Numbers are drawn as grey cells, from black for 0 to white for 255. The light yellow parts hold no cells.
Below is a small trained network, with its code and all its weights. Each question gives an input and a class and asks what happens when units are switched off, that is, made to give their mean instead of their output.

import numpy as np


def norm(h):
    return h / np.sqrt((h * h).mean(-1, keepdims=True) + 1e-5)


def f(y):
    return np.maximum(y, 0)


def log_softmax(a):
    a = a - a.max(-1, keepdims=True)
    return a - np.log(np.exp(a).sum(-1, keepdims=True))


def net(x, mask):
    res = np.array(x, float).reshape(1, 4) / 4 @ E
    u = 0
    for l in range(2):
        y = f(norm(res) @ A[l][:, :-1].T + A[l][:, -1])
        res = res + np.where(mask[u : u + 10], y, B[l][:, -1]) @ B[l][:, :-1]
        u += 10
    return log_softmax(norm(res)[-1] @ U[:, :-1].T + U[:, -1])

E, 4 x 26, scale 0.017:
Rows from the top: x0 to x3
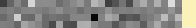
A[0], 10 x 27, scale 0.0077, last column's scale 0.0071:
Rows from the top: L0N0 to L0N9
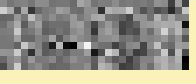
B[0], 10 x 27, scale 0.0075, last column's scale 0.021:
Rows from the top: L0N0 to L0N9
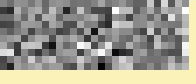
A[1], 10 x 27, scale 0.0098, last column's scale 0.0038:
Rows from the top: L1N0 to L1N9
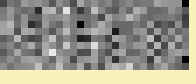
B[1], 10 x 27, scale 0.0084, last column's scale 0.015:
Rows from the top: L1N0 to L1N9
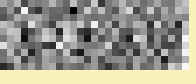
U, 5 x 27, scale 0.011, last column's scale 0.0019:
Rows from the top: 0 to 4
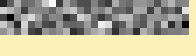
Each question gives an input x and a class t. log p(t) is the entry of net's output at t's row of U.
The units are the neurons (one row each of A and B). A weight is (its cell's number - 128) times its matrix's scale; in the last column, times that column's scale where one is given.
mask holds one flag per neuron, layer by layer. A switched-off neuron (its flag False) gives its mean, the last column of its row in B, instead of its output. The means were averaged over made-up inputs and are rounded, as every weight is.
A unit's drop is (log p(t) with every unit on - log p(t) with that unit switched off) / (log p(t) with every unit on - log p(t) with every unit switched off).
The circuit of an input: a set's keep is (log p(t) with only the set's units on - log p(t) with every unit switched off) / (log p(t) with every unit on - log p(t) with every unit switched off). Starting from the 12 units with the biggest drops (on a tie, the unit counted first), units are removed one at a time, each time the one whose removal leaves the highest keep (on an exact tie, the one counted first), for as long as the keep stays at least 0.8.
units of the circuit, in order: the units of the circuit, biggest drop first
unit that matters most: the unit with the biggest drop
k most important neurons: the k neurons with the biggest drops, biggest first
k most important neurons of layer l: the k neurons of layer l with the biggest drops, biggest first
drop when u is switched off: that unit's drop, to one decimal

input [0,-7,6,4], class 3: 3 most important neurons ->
L0N7, L0N4, L0N1
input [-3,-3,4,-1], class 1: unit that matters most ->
L0N7
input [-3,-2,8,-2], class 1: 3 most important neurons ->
L0N7, L0N6, L1N3
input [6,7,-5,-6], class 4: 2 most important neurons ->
L0N6, L1N1
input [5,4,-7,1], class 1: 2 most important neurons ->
L1N6, L1N4
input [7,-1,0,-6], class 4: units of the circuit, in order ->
L0N1, L0N6, L1N1
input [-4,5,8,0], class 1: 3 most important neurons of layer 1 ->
L1N3, L1N7, L1N1
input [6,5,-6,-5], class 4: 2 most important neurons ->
L0N6, L1N1
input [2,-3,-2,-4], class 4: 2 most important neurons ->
L0N6, L0N1
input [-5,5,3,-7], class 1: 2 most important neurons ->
L0N7, L0N6
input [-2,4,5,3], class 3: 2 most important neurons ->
L0N7, L0N4
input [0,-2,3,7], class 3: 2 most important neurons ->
L0N1, L0N7
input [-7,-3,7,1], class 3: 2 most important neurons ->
L0N7, L1N5
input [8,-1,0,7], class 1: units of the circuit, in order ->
L0N1
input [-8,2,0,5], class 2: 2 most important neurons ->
L0N1, L1N7
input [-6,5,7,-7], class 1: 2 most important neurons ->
L0N7, L0N6
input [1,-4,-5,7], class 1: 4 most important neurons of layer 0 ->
L0N1, L0N4, L0N9, L0N3
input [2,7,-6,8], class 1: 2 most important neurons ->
L0N1, L1N4
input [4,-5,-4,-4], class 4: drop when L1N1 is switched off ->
0.1
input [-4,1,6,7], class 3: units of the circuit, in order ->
L0N7
